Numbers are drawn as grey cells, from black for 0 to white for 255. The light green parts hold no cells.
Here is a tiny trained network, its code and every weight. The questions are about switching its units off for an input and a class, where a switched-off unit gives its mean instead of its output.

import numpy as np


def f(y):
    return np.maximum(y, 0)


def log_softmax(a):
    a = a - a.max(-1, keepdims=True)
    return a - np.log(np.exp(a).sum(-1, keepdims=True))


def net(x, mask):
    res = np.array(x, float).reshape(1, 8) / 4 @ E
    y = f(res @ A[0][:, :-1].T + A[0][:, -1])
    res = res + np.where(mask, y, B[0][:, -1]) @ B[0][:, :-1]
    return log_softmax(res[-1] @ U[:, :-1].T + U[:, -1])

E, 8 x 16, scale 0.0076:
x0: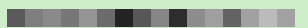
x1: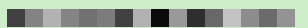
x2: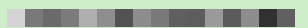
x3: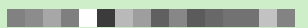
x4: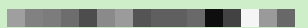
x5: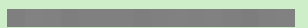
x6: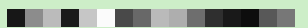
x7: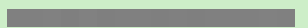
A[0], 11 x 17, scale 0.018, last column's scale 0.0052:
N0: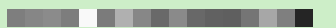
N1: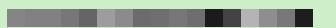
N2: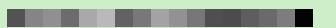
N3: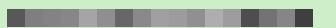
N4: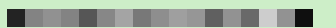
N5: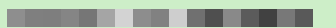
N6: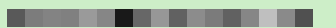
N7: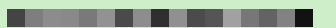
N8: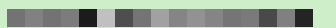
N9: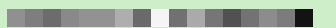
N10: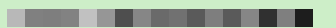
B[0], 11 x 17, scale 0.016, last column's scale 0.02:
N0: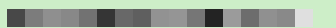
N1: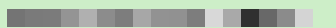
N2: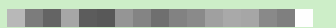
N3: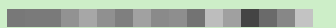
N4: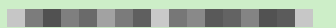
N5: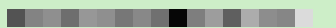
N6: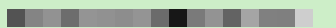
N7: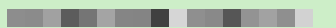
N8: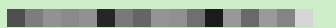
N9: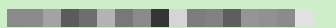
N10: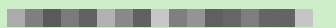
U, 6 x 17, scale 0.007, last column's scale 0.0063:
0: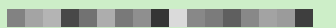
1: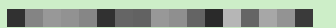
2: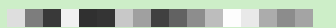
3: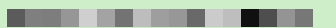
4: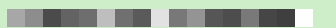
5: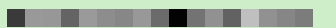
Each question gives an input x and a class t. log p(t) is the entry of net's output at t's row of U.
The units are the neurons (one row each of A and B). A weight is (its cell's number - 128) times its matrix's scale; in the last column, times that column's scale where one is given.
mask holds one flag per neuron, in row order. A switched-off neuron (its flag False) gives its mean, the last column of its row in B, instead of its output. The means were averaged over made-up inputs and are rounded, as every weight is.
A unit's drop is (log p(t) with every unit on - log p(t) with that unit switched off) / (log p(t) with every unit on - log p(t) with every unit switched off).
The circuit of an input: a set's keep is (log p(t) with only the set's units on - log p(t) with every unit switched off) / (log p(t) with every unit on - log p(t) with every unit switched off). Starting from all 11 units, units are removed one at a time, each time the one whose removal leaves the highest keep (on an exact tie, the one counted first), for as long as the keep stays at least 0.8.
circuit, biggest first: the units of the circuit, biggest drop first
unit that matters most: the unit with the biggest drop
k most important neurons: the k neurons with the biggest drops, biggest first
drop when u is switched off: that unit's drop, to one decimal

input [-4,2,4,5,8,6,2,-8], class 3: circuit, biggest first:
N1
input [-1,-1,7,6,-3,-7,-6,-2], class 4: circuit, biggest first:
N2, N10
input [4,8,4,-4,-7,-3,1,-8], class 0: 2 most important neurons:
N7, N1
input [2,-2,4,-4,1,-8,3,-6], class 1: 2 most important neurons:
N8, N4
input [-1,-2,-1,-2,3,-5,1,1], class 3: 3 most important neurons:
N0, N7, N2
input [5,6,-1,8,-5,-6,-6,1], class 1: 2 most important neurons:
N2, N9
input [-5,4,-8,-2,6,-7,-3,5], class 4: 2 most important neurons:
N4, N2
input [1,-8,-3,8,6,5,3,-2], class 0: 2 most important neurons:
N9, N8
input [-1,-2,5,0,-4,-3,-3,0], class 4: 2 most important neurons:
N2, N1
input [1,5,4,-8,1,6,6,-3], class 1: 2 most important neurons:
N8, N9
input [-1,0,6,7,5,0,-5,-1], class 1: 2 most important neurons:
N2, N0
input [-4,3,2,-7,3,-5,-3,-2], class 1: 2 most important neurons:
N8, N2
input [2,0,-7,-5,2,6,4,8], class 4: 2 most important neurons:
N4, N0
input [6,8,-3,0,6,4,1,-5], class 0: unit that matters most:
N7
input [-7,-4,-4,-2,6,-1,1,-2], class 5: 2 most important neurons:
N5, N3
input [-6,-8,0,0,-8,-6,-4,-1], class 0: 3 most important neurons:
N9, N1, N2
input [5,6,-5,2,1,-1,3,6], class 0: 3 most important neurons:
N7, N5, N10
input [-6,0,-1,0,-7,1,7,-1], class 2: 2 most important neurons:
N2, N1
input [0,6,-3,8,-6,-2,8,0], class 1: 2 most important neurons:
N0, N9
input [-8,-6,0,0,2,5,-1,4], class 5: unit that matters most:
N5
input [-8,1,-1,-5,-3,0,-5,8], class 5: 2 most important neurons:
N2, N5
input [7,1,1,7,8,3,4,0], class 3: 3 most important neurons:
N1, N8, N5
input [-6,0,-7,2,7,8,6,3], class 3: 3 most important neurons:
N1, N10, N6
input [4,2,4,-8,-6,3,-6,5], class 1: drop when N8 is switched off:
0.4
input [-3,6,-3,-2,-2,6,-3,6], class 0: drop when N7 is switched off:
0.3
